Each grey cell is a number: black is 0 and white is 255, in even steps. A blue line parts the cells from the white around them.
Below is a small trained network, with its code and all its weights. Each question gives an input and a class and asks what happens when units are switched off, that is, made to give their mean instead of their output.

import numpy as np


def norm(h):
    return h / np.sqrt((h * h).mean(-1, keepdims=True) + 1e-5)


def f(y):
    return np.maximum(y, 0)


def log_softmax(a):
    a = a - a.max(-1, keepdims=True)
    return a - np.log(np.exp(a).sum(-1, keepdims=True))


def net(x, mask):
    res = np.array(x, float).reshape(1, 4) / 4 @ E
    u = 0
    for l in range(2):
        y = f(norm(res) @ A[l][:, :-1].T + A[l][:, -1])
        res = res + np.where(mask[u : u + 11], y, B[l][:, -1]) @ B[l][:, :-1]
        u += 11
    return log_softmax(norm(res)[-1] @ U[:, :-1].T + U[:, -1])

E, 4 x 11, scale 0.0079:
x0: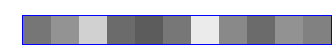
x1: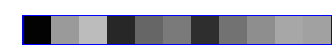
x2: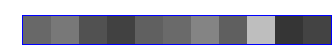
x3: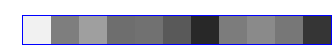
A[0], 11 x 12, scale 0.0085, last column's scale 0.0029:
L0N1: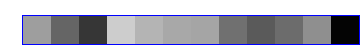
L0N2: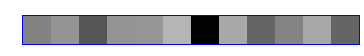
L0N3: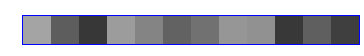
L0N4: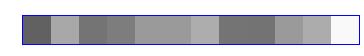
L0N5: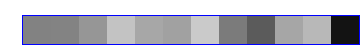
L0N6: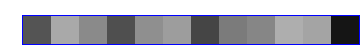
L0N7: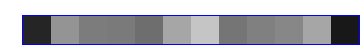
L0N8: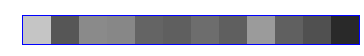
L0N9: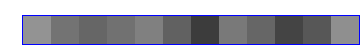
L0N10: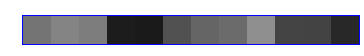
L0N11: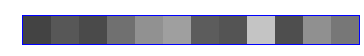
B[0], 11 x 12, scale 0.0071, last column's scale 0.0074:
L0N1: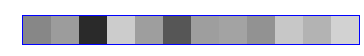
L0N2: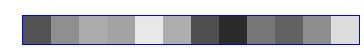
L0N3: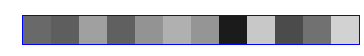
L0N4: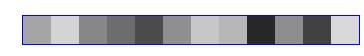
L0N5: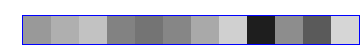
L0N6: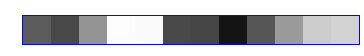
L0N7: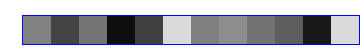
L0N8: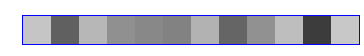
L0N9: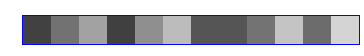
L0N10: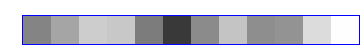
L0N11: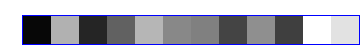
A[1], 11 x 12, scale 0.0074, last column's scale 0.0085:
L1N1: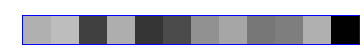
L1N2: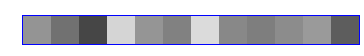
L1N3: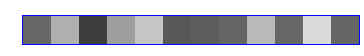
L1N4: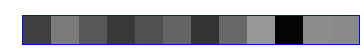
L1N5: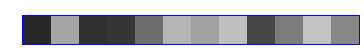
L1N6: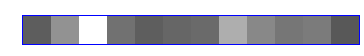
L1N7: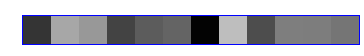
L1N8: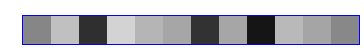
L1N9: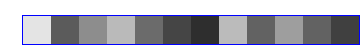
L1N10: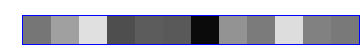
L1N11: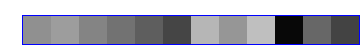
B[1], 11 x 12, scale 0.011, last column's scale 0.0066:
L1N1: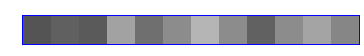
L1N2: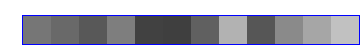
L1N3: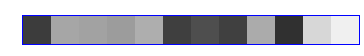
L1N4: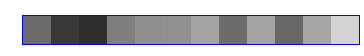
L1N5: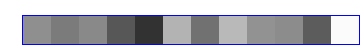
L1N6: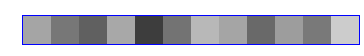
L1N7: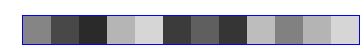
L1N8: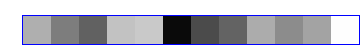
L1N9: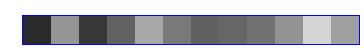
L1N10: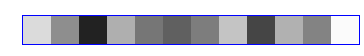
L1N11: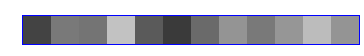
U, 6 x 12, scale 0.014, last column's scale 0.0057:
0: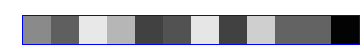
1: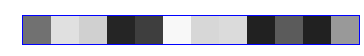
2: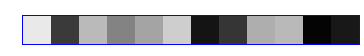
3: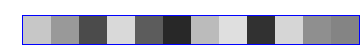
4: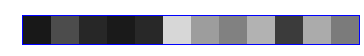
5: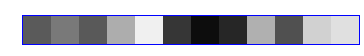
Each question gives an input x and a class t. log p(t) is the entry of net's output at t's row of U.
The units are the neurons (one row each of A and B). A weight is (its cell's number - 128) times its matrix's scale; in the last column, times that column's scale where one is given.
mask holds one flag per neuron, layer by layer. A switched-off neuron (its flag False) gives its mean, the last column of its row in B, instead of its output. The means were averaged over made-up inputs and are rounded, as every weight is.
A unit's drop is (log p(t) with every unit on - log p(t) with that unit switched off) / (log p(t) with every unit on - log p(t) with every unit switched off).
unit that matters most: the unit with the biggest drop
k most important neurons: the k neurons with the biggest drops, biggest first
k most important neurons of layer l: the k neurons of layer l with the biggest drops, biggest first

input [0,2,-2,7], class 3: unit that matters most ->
L1N10
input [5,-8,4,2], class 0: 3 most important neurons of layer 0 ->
L0N3, L0N8, L0N10
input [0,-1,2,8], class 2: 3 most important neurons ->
L0N8, L0N3, L0N5
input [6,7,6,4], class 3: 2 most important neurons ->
L1N10, L1N6
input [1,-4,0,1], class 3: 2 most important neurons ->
L0N1, L1N2
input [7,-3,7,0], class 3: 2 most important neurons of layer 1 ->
L1N11, L1N3
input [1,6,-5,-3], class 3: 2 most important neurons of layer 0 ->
L0N11, L0N4
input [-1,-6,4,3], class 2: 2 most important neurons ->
L0N3, L0N9
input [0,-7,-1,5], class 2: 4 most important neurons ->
L0N3, L0N10, L1N10, L0N8
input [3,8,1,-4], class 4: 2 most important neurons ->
L0N7, L1N5
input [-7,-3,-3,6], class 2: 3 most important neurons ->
L0N11, L0N8, L0N3
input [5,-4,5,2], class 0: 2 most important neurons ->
L1N10, L0N3
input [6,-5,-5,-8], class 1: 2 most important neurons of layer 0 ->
L0N7, L0N6
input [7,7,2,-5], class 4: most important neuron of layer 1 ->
L1N7
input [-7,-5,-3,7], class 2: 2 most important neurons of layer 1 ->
L1N3, L1N7
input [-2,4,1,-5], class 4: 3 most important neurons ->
L0N7, L1N5, L0N10
